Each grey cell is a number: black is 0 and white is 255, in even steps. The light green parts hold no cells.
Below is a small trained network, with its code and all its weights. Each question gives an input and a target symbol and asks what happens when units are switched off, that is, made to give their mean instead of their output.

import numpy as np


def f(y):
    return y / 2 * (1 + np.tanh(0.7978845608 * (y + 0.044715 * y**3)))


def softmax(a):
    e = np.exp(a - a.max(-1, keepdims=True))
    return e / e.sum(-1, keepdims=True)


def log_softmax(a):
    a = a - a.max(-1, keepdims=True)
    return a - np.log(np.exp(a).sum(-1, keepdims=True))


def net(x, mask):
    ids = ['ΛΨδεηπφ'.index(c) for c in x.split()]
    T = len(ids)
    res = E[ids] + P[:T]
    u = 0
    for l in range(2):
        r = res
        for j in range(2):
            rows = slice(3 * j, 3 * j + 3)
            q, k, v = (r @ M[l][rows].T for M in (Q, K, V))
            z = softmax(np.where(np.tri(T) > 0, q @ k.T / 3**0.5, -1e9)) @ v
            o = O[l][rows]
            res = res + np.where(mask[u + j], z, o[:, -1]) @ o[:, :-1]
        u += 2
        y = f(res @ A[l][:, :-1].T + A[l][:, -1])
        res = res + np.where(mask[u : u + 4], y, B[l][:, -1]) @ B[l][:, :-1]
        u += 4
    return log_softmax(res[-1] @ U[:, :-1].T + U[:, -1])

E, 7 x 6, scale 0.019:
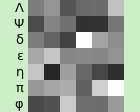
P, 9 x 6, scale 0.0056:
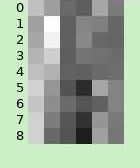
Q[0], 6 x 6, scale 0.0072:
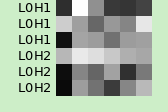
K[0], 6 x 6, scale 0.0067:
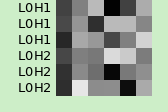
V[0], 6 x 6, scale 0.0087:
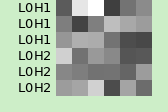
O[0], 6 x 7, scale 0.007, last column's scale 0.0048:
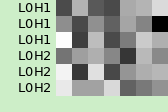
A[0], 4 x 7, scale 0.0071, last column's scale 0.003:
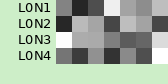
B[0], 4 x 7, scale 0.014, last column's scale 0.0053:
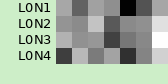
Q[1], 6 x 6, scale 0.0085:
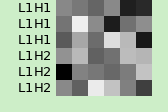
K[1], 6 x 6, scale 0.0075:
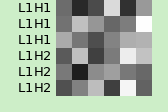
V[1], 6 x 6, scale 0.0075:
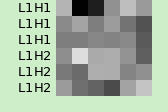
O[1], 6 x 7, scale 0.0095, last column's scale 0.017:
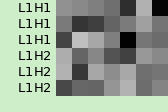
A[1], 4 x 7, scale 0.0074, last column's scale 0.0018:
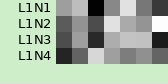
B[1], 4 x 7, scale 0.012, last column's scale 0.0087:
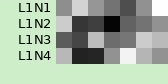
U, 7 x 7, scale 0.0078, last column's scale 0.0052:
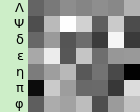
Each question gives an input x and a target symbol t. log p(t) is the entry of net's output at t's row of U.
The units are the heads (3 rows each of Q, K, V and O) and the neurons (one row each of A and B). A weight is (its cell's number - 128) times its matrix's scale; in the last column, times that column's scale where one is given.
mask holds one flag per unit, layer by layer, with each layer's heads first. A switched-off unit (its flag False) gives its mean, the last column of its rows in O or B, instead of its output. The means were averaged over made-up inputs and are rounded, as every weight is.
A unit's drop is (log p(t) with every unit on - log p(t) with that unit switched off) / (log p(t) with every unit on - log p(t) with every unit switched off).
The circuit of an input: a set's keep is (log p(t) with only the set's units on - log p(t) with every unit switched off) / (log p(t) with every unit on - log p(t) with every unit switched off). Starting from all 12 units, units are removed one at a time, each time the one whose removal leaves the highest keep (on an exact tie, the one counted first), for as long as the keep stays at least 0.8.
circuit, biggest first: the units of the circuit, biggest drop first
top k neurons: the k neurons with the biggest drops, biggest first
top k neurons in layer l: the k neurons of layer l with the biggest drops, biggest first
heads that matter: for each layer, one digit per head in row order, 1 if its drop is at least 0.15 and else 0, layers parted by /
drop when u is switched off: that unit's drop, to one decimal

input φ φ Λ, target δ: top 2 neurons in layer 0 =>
L0N1, L0N3
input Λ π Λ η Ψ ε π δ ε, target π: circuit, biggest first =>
L0H2, L1N4
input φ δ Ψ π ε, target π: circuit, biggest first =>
L0H2
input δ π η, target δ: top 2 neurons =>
L0N1, L0N3
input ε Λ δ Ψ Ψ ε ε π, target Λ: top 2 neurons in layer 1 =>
L1N1, L1N4
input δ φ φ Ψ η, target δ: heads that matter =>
10 / 10
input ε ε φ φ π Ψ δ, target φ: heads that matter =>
10 / 10
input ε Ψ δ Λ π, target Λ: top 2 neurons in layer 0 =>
L0N2, L0N3
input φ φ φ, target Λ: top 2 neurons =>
L1N4, L1N1
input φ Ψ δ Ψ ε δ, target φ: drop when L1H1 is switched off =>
0.2
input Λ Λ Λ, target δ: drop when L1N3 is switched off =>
0.3
